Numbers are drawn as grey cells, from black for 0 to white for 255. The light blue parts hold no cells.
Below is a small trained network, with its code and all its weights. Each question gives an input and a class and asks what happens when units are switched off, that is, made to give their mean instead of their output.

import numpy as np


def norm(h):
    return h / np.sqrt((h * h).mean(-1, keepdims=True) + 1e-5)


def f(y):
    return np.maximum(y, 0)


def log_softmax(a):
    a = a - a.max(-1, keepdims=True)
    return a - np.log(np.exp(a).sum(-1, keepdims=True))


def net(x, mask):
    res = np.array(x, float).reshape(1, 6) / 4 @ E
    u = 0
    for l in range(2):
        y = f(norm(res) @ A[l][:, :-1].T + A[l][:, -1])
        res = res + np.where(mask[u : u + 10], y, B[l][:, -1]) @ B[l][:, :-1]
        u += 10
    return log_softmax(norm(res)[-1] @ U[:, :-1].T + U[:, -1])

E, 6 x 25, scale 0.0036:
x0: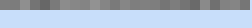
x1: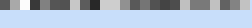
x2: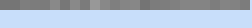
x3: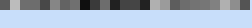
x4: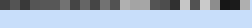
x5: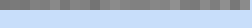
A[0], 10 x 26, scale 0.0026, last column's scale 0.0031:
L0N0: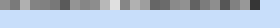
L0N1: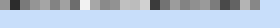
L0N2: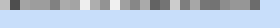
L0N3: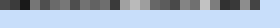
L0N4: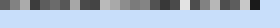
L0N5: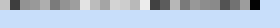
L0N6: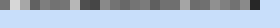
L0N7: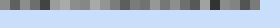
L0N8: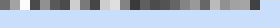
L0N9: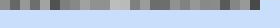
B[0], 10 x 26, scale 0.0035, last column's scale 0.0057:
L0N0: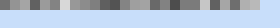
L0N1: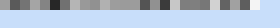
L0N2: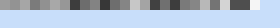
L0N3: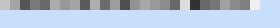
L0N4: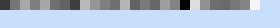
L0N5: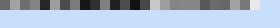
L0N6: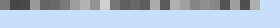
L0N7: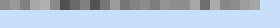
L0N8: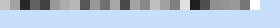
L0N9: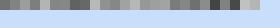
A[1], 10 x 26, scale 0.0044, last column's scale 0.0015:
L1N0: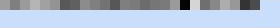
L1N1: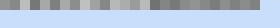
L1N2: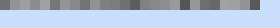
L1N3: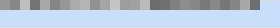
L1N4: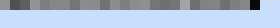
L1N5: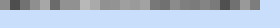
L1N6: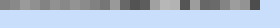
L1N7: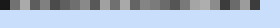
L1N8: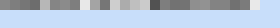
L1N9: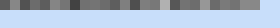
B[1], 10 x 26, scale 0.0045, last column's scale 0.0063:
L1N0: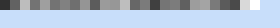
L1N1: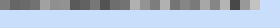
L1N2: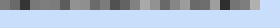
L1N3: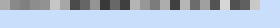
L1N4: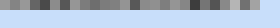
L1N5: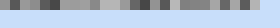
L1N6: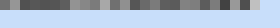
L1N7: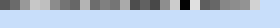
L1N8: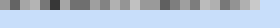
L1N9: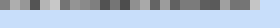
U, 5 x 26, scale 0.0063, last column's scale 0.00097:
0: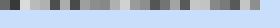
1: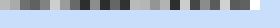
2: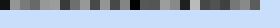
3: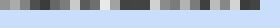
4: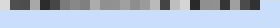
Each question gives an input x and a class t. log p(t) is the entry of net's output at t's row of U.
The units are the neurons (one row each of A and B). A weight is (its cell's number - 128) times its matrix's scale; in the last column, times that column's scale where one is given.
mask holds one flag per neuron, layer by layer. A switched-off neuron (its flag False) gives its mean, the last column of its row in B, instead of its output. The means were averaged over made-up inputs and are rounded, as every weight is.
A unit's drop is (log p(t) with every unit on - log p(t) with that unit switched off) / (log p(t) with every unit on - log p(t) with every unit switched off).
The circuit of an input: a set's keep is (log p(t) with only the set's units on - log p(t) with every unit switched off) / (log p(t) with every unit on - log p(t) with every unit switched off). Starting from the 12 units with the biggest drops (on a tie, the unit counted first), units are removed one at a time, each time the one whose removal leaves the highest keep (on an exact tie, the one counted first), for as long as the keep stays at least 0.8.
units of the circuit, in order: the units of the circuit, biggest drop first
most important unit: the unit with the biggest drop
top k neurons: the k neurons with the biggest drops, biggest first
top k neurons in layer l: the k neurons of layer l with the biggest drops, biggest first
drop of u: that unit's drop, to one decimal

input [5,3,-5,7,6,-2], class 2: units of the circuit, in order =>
(L1N7)
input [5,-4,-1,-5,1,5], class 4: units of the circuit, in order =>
(L0N1 L0N5)
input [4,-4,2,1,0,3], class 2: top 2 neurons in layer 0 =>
(L0N8 L0N2)
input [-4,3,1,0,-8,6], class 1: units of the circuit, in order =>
(L0N5 L1N3)
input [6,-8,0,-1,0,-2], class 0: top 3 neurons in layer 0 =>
(L0N8 L0N5 L0N3)
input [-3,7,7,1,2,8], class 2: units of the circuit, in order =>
(L1N7 L1N8)
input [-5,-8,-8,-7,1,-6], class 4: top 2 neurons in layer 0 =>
(L0N4 L0N1)
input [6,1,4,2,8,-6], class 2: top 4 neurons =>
(L0N4 L0N8 L1N7 L0N2)
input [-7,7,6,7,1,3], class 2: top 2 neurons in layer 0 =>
(L0N4 L0N3)
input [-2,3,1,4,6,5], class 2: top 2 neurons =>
(L0N4 L1N7)
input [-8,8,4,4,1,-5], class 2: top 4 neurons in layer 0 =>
(L0N4 L0N3 L0N1 L0N5)
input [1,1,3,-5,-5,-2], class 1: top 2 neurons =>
(L0N2 L0N4)
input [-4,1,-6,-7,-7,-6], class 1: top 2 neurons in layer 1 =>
(L1N3 L1N7)
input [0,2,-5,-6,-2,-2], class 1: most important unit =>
L0N2
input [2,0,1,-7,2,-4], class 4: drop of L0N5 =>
0.4
